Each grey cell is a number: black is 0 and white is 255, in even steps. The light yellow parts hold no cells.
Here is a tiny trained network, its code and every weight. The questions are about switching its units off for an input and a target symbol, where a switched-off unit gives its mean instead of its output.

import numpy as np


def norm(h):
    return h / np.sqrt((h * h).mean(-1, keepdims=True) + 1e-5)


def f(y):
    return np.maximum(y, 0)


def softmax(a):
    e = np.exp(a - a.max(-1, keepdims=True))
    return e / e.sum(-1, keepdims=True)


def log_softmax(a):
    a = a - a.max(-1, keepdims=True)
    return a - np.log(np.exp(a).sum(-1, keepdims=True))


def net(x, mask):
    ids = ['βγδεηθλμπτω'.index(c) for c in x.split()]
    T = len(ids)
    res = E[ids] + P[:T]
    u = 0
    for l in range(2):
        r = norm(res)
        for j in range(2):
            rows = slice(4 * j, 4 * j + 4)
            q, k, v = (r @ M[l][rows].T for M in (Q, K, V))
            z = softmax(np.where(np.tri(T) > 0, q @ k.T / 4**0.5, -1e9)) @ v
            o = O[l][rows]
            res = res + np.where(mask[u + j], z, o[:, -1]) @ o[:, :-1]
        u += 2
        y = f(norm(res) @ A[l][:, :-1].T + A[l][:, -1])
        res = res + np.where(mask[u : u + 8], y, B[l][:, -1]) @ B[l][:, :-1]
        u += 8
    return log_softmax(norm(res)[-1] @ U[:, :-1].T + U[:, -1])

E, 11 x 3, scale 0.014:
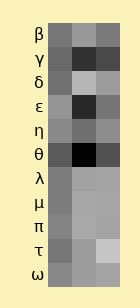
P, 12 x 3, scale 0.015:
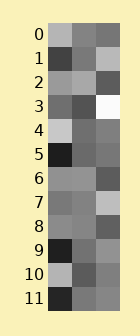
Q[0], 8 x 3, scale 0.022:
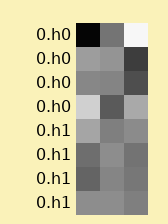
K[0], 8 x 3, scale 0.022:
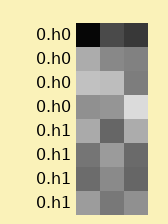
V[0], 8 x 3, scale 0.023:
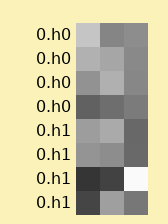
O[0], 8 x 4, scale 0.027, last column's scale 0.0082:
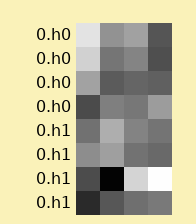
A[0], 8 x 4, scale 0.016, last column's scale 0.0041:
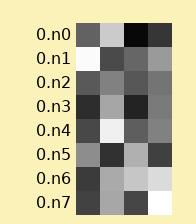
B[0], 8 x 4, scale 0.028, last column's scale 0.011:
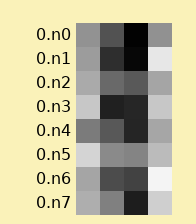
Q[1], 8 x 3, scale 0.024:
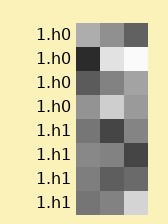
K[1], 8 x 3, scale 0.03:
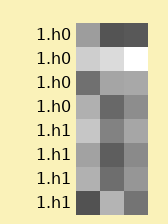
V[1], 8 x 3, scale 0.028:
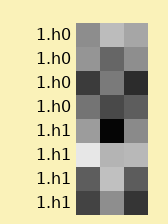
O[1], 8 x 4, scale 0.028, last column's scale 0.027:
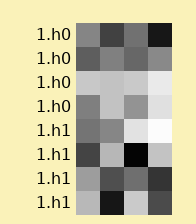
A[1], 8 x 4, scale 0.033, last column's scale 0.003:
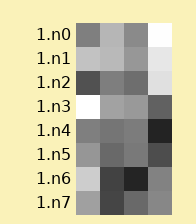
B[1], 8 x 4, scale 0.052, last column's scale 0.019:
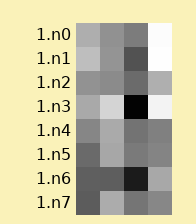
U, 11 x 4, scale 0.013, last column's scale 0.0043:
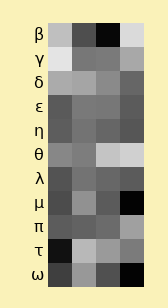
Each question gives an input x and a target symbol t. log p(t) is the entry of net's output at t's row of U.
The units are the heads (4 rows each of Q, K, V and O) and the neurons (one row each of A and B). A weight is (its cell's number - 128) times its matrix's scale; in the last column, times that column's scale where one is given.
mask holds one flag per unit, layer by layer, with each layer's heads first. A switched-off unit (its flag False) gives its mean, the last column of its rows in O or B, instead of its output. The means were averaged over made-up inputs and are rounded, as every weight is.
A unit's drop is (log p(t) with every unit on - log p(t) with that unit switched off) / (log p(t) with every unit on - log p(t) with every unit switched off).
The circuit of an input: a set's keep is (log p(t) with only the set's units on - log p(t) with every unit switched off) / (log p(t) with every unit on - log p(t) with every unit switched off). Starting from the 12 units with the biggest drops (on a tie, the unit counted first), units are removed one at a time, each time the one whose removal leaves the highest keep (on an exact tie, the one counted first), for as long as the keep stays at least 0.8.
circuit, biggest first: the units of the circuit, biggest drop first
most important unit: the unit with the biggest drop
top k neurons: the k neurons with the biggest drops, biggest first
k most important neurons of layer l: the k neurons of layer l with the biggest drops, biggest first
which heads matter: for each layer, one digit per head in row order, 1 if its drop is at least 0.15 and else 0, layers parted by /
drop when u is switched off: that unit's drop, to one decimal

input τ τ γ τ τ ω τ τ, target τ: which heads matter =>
11 / 00
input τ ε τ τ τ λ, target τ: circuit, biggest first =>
0.h1, 1.n3, 1.n1
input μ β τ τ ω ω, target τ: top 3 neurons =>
1.n3, 1.n1, 0.n1
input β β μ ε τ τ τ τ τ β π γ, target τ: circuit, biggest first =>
1.n3, 1.n1, 0.h0
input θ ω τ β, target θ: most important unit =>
1.h1
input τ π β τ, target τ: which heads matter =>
11 / 10
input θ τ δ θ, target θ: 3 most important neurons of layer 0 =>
0.n1, 0.n3, 0.n7
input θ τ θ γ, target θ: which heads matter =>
11 / 11
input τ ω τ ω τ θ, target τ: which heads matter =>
01 / 00
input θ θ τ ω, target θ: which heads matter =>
11 / 01
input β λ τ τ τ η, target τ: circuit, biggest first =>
0.h0, 1.n3, 1.n1
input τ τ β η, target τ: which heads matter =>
11 / 10
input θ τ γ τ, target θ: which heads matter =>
11 / 11
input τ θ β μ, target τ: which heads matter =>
11 / 00
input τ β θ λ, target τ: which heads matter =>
11 / 10
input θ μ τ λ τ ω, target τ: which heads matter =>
01 / 00
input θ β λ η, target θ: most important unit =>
0.n1
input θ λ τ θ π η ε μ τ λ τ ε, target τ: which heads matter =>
01 / 00
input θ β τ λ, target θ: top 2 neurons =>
0.n3, 0.n1
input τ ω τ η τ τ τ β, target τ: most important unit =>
0.h1
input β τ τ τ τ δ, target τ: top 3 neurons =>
1.n3, 1.n1, 0.n5
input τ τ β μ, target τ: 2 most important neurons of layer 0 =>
0.n1, 0.n7
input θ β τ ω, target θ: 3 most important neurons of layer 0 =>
0.n3, 0.n1, 0.n7
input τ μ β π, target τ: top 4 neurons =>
1.n1, 1.n3, 0.n1, 0.n7
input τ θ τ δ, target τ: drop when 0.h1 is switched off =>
0.5
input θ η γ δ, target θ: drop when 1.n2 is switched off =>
0.0
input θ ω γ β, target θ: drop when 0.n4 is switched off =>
0.1
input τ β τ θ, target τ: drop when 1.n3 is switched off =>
0.3
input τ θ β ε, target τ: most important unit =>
0.h0
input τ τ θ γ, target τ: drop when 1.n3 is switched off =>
0.3
